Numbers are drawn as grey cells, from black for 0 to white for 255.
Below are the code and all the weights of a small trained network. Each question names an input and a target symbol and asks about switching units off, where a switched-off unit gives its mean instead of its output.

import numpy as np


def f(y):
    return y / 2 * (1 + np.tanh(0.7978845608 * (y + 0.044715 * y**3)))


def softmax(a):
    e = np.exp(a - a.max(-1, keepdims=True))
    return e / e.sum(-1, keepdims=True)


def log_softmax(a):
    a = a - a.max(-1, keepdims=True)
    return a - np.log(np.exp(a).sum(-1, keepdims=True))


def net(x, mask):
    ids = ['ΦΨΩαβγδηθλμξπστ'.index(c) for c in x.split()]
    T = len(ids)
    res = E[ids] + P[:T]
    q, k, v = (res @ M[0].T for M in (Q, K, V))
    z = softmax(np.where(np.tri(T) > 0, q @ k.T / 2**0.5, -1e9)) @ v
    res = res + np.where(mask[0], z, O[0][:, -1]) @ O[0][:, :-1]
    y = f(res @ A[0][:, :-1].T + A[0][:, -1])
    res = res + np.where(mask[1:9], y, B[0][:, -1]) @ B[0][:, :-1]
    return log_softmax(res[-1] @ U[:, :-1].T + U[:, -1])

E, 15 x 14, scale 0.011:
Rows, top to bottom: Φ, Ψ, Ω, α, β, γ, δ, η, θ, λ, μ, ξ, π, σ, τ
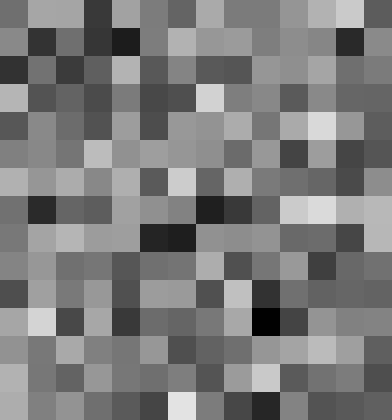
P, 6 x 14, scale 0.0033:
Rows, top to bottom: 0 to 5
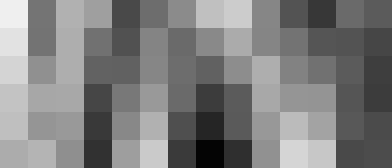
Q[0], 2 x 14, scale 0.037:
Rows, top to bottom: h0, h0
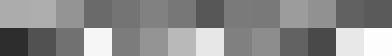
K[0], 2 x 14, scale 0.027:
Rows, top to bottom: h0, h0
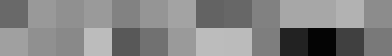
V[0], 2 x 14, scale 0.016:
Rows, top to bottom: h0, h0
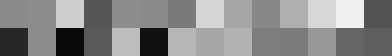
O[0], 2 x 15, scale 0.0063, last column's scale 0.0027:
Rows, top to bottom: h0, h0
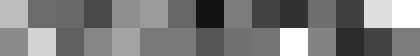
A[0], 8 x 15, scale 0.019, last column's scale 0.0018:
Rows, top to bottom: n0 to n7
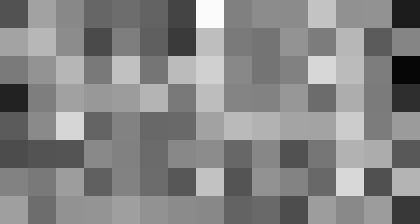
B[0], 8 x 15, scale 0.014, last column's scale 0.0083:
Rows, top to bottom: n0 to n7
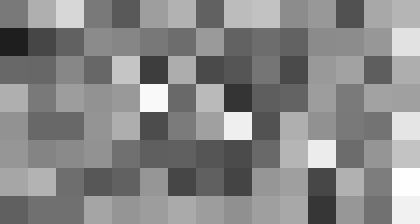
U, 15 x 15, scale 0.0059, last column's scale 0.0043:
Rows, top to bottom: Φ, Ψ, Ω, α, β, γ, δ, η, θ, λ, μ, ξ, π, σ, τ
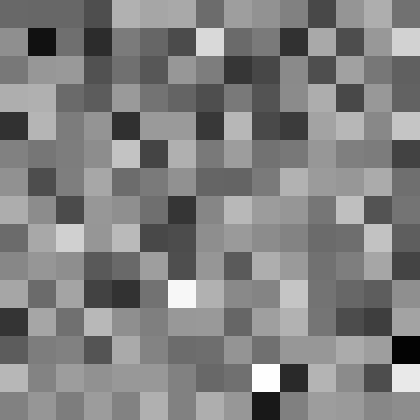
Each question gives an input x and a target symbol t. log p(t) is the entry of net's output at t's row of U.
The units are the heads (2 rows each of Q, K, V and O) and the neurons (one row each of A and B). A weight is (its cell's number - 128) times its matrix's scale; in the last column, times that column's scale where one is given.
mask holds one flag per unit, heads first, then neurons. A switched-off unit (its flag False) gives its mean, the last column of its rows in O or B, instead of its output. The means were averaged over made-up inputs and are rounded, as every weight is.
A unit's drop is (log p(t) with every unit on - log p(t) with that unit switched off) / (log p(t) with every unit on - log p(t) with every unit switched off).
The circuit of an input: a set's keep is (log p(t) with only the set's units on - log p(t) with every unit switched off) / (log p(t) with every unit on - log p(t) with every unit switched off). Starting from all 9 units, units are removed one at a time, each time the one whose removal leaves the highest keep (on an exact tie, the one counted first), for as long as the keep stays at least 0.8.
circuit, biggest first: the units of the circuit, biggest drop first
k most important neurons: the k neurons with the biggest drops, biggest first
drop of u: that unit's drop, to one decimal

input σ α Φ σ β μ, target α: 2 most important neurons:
n7, n1
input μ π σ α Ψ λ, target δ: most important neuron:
n5
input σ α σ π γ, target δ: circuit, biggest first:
n5, h0, n7
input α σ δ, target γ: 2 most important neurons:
n2, n4
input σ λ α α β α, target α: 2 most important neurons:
n7, n1
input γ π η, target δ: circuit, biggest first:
h0, n5
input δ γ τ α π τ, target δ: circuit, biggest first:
n5, h0, n7
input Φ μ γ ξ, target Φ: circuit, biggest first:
h0, n7
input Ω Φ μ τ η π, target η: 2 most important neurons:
n4, n0
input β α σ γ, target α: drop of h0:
1.3
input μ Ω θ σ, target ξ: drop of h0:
1.3
